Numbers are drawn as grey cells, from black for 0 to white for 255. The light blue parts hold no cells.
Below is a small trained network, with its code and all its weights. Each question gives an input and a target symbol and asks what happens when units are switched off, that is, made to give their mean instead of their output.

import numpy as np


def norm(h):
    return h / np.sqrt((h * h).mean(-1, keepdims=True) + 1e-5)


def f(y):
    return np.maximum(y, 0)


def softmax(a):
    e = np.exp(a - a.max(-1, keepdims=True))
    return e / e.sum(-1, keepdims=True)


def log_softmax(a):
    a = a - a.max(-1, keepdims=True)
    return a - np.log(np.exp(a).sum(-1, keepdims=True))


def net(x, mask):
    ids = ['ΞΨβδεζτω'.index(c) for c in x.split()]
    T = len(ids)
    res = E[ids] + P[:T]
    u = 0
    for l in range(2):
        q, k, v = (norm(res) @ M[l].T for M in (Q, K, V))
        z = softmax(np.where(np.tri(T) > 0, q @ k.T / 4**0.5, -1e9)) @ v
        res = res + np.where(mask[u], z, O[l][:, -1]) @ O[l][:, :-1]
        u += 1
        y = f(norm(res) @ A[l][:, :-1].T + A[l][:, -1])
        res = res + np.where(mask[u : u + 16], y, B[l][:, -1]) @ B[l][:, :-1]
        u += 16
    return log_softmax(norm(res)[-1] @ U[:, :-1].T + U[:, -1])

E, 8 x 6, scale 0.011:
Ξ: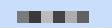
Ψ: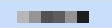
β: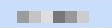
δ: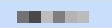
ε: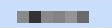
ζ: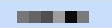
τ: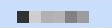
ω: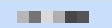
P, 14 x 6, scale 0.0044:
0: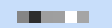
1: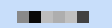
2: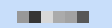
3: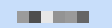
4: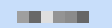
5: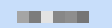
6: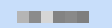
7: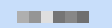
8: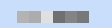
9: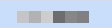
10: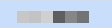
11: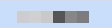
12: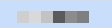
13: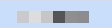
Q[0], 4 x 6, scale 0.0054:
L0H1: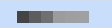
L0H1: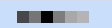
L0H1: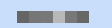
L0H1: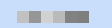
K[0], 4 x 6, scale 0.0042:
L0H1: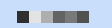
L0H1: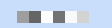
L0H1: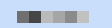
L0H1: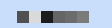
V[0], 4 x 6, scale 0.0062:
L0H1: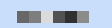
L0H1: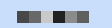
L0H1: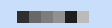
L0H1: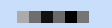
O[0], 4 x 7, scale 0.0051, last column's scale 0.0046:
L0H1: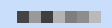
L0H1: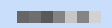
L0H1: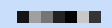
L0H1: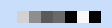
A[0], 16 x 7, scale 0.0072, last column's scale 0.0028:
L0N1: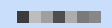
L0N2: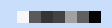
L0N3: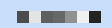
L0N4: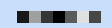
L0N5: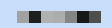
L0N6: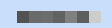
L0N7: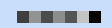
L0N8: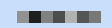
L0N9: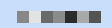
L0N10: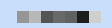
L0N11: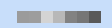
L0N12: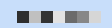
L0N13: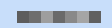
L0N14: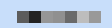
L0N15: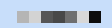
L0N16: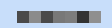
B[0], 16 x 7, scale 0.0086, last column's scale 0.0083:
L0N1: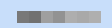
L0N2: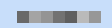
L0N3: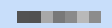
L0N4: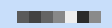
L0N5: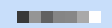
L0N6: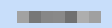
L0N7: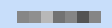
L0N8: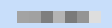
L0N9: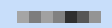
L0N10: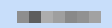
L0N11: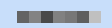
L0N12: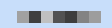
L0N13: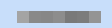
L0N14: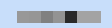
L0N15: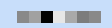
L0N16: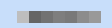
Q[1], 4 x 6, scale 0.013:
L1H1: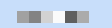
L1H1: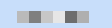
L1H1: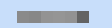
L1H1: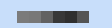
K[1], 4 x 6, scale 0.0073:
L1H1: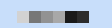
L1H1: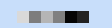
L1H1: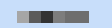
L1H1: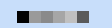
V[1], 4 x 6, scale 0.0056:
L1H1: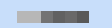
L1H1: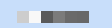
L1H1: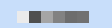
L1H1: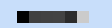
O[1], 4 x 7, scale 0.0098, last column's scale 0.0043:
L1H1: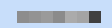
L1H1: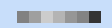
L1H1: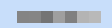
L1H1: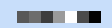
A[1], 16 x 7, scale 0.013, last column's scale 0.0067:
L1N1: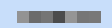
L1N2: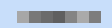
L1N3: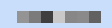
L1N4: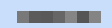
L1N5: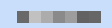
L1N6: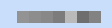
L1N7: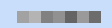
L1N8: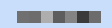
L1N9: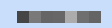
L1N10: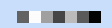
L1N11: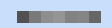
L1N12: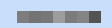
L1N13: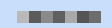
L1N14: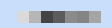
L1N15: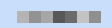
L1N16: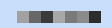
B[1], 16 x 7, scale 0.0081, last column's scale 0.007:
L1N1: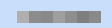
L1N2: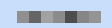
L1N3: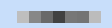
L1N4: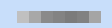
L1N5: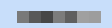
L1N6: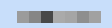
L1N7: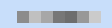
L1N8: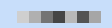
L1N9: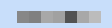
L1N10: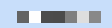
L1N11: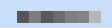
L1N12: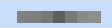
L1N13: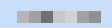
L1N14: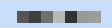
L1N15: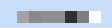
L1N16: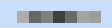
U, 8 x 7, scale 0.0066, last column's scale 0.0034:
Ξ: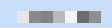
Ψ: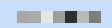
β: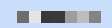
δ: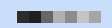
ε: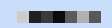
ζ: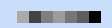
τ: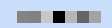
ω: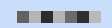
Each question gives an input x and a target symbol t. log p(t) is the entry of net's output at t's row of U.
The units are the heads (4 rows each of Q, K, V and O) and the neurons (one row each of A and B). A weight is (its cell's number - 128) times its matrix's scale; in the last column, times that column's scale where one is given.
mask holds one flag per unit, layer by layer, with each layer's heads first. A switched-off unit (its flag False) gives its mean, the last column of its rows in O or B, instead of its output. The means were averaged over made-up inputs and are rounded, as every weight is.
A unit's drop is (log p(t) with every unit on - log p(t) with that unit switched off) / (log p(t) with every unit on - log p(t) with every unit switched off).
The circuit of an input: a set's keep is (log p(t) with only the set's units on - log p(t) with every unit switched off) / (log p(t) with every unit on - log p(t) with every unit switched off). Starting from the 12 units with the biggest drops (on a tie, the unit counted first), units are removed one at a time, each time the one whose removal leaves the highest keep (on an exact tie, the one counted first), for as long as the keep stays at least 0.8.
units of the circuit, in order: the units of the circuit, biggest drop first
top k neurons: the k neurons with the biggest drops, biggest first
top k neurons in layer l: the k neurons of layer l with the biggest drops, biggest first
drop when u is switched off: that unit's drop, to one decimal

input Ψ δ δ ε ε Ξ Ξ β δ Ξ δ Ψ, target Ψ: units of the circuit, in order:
(L1H1; L0N10)
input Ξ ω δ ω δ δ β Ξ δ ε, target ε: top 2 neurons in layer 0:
(L0N5; L0N8)
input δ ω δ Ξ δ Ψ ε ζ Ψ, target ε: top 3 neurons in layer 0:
(L0N12; L0N10; L0N2)
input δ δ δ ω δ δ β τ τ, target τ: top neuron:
(L0N12)
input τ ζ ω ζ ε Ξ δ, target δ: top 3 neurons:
(L0N4; L0N8; L0N3)
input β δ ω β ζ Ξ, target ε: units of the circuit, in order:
(L0H1; L1H1; L0N5)
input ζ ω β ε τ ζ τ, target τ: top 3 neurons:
(L0N12; L0N4; L0N8)
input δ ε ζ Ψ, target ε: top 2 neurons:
(L1N3; L0N2)
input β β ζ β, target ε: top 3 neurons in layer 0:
(L0N15; L0N9; L0N5)
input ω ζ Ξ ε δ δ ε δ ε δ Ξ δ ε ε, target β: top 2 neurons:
(L0N5; L1N3)
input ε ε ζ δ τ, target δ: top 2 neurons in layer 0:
(L0N1; L0N3)
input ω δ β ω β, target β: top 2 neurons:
(L1N10; L0N5)
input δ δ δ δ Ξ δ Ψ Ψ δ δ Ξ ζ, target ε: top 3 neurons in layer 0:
(L0N10; L0N5; L0N8)
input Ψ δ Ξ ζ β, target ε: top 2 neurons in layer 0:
(L0N15; L0N5)
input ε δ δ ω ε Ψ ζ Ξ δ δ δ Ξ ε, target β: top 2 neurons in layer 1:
(L1N3; L1N15)
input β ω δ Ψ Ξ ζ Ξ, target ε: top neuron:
(L1N3)
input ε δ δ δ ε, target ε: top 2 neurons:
(L0N8; L0N5)
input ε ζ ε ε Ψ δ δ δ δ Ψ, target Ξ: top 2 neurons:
(L0N10; L0N14)
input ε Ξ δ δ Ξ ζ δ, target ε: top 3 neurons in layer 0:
(L0N14; L0N5; L0N10)
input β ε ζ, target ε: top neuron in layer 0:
(L0N8)
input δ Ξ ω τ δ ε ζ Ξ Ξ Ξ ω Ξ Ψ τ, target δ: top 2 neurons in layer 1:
(L1N5; L1N7)
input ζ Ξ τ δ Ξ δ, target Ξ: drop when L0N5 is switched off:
0.3
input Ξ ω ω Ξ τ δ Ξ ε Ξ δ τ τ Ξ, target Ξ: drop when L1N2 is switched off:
0.0
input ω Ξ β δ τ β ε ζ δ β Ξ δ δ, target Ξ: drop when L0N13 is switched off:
0.1
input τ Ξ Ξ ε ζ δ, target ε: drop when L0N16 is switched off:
-0.1
